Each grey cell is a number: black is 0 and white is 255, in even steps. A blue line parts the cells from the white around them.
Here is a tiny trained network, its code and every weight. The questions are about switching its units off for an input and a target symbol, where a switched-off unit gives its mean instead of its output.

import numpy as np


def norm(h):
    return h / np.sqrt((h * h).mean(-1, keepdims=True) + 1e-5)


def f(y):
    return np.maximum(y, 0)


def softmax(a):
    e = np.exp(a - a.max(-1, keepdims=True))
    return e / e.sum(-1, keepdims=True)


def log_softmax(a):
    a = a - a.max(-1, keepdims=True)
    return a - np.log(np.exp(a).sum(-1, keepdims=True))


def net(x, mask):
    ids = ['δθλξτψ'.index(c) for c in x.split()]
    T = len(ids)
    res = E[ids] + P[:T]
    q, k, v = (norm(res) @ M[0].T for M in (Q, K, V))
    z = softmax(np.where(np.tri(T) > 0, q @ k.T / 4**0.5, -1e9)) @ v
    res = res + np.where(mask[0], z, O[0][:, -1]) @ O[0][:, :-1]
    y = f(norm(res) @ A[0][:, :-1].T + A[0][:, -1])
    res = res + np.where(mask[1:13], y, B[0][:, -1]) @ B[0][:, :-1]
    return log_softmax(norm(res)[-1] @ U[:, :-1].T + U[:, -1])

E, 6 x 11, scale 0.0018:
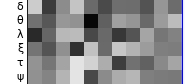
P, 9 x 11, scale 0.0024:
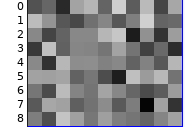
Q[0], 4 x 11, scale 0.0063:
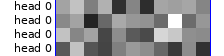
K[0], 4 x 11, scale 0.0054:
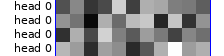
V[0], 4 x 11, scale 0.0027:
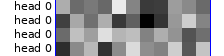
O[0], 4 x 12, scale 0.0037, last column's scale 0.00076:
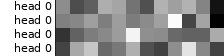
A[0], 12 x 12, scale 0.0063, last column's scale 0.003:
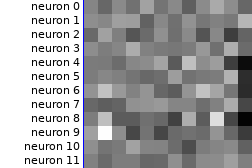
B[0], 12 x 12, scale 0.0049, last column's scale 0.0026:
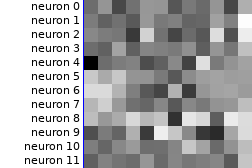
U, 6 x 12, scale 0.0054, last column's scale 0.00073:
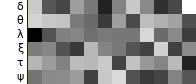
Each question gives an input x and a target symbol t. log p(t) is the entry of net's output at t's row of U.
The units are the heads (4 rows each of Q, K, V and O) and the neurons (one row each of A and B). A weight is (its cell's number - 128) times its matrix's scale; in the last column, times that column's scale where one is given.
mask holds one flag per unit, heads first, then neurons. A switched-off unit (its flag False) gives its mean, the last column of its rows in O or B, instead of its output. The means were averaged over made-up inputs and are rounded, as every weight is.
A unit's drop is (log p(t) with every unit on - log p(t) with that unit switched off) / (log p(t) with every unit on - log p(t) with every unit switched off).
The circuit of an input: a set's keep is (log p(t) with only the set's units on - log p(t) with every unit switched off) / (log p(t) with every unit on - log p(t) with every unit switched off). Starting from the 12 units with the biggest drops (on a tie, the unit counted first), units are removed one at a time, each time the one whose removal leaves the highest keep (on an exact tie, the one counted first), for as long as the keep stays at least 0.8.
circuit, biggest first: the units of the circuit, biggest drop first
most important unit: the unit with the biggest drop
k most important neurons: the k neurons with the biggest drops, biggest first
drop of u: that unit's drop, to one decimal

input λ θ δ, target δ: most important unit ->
neuron 10
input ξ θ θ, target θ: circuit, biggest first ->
neuron 5; head 0
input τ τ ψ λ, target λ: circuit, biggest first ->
head 0; neuron 4
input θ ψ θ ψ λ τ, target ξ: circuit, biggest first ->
head 0; neuron 8; neuron 2
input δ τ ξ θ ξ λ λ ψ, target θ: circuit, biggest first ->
head 0; neuron 6
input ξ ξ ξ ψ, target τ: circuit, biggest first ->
head 0; neuron 8
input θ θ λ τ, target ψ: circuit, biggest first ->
head 0; neuron 9
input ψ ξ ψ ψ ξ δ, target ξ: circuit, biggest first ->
head 0; neuron 2
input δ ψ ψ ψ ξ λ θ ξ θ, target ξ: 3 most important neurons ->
neuron 8; neuron 1; neuron 11
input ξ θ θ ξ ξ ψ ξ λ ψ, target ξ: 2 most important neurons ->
neuron 1; neuron 8
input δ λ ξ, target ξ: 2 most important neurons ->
neuron 0; neuron 8
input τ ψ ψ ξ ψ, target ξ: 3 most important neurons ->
neuron 9; neuron 8; neuron 1
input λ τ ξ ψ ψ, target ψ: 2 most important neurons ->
neuron 2; neuron 8
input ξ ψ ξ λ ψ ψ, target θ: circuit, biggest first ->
neuron 6
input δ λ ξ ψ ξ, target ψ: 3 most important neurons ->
neuron 2; neuron 8; neuron 1
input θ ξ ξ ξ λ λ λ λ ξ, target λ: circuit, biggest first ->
head 0; neuron 8
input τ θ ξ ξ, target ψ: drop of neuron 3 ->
0.0
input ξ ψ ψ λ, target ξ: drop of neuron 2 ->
0.4
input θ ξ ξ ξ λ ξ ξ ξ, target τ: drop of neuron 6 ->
0.0
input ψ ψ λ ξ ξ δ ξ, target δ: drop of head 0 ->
0.9
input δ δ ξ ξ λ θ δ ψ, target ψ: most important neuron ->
neuron 9
